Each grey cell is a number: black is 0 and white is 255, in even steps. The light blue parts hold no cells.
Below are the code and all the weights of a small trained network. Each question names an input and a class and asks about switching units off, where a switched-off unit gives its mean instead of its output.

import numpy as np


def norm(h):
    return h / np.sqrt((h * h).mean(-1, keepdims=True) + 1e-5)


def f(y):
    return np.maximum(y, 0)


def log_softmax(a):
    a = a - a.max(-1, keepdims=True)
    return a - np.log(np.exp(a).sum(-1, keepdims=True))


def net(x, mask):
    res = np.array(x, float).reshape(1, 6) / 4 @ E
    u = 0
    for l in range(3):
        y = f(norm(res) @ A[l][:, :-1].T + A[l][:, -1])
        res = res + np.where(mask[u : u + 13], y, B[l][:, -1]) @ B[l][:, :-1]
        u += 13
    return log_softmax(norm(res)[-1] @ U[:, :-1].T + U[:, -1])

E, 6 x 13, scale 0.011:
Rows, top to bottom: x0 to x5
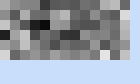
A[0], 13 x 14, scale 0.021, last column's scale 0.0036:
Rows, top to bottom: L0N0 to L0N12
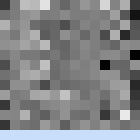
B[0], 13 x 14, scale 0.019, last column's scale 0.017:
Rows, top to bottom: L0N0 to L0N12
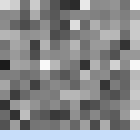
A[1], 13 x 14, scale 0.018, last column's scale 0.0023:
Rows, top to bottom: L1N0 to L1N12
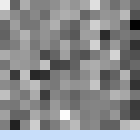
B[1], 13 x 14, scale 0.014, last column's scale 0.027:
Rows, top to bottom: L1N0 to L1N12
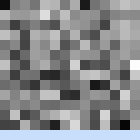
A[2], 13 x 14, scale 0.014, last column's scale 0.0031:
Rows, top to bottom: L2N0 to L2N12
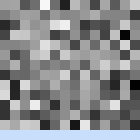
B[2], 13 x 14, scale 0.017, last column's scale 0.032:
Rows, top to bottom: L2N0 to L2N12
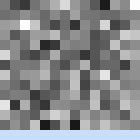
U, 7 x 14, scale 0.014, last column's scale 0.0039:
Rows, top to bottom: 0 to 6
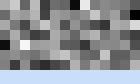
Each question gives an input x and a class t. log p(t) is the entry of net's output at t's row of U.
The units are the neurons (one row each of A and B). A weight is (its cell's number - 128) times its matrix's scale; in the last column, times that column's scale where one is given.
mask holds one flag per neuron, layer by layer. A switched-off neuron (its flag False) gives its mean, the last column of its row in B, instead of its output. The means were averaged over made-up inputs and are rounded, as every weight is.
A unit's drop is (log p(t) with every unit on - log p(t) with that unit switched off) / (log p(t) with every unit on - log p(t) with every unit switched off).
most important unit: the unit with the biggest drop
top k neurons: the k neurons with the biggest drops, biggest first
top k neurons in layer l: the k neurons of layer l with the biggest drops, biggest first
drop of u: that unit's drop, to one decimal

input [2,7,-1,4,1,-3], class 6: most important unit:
L0N11
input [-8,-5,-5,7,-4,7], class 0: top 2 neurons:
(L0N0; L0N12)
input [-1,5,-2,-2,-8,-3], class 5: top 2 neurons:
(L0N9; L0N0)
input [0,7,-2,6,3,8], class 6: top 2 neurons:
(L0N11; L0N6)
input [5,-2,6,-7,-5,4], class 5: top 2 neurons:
(L0N0; L0N11)
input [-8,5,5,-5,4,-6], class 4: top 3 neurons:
(L0N6; L0N0; L0N10)
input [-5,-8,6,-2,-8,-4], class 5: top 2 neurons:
(L0N0; L1N6)
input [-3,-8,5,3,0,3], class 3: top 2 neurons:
(L0N0; L0N6)
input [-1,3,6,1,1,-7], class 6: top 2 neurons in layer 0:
(L0N11; L0N0)
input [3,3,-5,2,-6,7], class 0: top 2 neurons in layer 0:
(L0N0; L0N6)
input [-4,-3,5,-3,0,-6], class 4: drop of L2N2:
0.3
